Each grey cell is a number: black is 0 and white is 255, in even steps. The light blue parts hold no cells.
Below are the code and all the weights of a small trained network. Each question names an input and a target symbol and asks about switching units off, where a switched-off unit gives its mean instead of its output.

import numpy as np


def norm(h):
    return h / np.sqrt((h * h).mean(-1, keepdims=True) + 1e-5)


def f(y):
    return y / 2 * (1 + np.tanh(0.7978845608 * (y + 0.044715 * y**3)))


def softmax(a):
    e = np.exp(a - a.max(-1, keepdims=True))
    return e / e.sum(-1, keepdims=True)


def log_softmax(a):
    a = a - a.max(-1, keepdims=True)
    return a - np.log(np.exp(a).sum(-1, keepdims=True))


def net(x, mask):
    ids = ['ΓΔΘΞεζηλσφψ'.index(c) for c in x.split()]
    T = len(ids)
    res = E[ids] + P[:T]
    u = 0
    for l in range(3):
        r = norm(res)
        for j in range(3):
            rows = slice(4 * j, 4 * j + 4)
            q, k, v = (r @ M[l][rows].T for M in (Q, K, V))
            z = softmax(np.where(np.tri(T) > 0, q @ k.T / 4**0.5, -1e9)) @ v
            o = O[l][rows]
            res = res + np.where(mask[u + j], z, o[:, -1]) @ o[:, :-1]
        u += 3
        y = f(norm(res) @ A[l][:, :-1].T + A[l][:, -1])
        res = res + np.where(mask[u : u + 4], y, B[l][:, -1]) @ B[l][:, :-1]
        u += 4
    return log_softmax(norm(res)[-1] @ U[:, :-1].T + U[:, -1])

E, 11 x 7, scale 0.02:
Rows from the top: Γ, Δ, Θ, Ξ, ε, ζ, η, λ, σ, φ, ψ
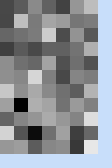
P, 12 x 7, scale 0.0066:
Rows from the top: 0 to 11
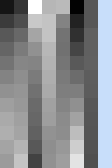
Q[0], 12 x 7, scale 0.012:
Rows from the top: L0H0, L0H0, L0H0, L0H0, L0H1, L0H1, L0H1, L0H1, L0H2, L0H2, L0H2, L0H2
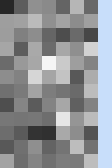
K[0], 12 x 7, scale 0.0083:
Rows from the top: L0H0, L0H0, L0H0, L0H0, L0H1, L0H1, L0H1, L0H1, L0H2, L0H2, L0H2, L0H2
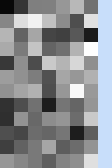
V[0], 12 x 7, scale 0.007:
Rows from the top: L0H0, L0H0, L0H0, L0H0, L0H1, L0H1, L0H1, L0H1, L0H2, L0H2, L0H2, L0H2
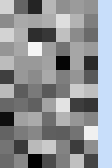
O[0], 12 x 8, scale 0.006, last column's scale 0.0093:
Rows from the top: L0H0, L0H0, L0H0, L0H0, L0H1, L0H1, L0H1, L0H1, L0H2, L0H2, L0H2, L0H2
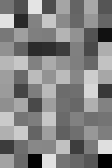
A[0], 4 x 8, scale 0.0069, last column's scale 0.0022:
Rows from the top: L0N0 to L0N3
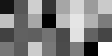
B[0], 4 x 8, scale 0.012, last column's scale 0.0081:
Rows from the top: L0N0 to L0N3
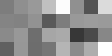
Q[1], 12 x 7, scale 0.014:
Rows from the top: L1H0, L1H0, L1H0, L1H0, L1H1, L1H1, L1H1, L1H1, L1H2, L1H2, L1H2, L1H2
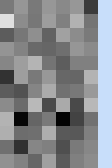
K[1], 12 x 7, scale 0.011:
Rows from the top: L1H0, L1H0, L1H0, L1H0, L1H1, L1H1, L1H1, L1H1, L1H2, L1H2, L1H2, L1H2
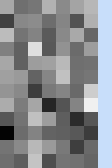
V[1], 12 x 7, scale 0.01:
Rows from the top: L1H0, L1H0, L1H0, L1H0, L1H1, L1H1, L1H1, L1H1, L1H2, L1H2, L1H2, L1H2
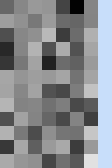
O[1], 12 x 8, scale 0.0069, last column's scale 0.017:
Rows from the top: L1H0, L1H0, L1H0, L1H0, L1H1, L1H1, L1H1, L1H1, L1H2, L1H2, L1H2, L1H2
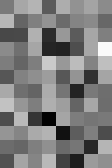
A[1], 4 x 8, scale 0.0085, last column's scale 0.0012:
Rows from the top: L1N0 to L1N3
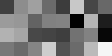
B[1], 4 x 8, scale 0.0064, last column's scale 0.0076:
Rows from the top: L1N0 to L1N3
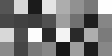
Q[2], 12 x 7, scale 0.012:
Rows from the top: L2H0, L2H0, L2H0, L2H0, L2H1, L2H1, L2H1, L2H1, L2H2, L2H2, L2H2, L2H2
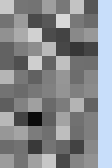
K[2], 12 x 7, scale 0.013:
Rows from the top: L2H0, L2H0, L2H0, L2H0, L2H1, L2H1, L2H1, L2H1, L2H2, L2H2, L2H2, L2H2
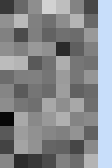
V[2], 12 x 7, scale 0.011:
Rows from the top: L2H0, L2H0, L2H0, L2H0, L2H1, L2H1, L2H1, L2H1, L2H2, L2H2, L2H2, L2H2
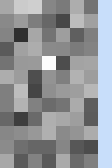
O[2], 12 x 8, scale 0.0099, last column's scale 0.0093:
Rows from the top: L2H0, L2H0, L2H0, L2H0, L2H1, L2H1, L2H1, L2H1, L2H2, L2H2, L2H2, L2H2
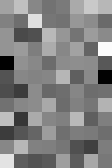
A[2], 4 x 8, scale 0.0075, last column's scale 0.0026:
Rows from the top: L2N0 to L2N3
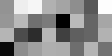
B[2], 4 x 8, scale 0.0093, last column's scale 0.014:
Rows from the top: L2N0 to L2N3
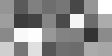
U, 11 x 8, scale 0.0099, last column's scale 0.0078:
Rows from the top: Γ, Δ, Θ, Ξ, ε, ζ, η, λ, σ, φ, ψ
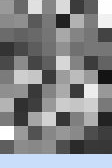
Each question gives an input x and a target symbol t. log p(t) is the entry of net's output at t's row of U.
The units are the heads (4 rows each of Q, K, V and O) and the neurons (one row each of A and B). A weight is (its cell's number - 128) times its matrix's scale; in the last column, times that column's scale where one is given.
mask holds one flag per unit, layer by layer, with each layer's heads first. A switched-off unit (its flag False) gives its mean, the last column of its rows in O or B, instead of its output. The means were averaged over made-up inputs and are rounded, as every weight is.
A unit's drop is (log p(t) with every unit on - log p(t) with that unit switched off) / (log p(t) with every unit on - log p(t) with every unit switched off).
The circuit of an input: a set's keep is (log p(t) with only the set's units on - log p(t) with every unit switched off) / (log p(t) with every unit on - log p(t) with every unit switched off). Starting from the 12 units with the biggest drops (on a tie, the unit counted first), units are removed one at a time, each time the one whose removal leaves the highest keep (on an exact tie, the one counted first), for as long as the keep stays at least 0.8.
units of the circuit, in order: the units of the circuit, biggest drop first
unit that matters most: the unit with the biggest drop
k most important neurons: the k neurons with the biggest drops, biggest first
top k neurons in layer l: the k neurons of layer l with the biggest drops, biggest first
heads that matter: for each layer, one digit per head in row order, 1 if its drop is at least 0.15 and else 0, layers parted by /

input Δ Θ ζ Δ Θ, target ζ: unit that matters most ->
L0N3
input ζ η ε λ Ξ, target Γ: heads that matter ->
100 / 000 / 000
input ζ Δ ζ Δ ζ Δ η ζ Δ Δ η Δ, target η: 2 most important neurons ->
(L0N1; L0N3)
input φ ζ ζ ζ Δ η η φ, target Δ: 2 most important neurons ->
(L0N0; L2N1)
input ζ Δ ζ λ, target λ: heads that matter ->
001 / 000 / 001
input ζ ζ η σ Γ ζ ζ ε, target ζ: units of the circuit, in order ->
(L0H0; L2H0)
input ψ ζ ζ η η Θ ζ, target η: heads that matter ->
101 / 010 / 101
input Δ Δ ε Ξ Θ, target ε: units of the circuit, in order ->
(L1H2; L0N3)
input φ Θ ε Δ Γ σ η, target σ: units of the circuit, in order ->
(L1H2; L0H1)
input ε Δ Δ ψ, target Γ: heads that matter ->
000 / 110 / 100
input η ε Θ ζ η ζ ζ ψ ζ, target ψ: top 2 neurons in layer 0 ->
(L0N0; L0N3)
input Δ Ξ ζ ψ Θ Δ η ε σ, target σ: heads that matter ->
111 / 001 / 000
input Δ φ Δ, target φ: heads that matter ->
000 / 100 / 001
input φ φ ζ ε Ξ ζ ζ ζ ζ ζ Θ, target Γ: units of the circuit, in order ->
(L0H0)
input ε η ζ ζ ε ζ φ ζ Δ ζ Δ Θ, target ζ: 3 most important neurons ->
(L0N3; L2N3; L0N1)
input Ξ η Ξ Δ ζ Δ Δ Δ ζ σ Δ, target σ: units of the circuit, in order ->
(L1H2; L0H0)
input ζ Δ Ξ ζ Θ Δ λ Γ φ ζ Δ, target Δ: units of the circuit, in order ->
(L0H2; L0N0)
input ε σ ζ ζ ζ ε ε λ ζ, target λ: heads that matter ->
000 / 001 / 001
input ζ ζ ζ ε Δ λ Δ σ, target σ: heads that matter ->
011 / 000 / 000
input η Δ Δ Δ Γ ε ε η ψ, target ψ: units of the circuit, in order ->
(L1H2; L1N1)
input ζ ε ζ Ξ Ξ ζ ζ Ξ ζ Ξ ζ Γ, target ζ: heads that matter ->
101 / 001 / 100
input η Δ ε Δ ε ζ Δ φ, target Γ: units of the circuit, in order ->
(L0H0)
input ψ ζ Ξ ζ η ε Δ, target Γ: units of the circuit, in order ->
(L0H0; L2N0)
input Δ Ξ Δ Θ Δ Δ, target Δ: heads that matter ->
101 / 011 / 000
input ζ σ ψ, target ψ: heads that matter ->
000 / 000 / 000
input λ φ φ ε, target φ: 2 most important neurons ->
(L0N3; L1N0)
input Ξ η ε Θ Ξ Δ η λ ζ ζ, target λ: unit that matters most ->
L0H2
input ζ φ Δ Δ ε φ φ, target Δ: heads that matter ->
111 / 011 / 101
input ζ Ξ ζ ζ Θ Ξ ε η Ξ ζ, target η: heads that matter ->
100 / 011 / 001
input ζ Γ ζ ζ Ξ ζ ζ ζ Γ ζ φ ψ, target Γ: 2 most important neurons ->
(L2N2; L1N2)
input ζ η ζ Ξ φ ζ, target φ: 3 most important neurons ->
(L0N3; L0N0; L1N0)
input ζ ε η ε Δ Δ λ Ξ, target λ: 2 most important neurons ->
(L0N3; L2N2)
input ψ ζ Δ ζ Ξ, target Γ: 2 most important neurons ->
(L0N0; L2N3)
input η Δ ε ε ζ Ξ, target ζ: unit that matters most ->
L0H0
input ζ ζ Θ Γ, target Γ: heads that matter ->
000 / 001 / 000
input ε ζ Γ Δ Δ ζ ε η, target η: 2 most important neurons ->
(L0N1; L2N3)
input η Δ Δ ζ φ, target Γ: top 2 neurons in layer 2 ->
(L2N2; L2N1)
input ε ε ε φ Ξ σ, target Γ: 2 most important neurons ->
(L2N2; L0N3)
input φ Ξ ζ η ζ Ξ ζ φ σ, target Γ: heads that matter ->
010 / 000 / 101
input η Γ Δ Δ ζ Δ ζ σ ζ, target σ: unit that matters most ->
L1H2
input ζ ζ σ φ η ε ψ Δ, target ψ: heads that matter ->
101 / 001 / 000
